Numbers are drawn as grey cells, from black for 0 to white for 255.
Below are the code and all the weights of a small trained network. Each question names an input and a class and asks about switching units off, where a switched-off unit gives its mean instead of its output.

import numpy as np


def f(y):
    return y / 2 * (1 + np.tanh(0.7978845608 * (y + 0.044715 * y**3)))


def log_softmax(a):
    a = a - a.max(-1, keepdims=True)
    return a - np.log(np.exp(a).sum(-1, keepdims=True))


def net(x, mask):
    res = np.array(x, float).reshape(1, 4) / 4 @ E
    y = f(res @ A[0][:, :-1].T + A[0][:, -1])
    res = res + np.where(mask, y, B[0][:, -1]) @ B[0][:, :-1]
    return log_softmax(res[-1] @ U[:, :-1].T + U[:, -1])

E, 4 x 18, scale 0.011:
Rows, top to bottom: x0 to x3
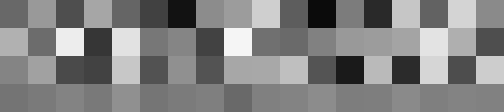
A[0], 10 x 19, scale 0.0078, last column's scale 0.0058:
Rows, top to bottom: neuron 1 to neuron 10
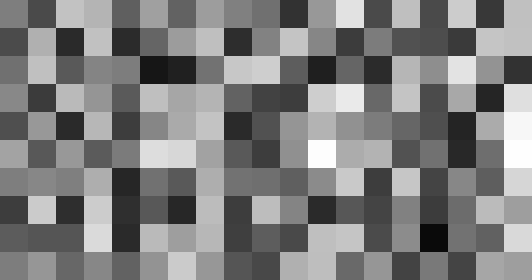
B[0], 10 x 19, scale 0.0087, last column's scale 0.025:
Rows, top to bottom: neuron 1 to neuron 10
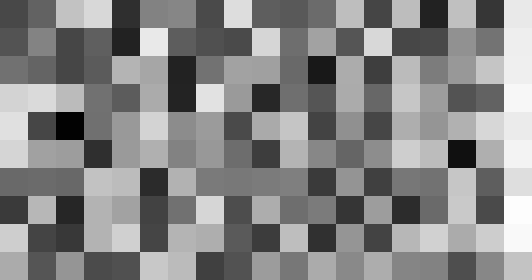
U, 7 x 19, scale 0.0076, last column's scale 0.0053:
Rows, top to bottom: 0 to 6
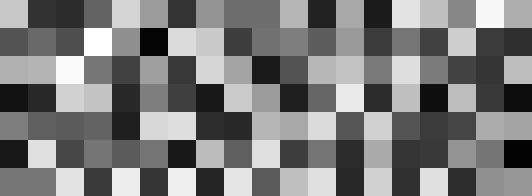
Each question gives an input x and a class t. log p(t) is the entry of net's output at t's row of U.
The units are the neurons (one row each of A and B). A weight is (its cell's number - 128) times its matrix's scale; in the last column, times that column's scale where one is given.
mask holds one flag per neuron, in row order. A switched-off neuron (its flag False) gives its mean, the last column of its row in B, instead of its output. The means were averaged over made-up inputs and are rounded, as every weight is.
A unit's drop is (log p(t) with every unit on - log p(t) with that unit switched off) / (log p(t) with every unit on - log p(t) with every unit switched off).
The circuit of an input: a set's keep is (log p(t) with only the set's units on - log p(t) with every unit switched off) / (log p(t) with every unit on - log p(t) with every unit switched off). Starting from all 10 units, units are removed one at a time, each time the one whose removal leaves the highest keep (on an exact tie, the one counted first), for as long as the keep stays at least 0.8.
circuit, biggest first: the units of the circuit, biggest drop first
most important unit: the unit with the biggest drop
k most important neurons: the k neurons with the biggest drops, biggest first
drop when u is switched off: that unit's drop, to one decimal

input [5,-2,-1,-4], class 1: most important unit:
neuron 8
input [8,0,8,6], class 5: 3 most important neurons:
neuron 8; neuron 9; neuron 5
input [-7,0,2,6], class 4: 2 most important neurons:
neuron 9; neuron 3
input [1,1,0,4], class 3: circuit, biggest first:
neuron 9; neuron 6
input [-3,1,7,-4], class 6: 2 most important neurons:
neuron 2; neuron 5
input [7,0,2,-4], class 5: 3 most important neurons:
neuron 9; neuron 8; neuron 5
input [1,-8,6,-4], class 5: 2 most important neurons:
neuron 8; neuron 6
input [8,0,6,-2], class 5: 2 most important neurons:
neuron 8; neuron 9
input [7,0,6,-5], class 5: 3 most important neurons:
neuron 9; neuron 8; neuron 5
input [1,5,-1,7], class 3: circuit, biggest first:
neuron 6; neuron 9
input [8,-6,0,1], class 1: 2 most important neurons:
neuron 8; neuron 7
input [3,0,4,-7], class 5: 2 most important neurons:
neuron 9; neuron 5
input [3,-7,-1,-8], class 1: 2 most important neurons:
neuron 8; neuron 9
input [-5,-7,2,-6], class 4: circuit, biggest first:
neuron 2
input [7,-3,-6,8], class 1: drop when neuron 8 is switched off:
0.3
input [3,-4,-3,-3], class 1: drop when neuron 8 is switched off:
0.2
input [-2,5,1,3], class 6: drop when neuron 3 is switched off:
0.2
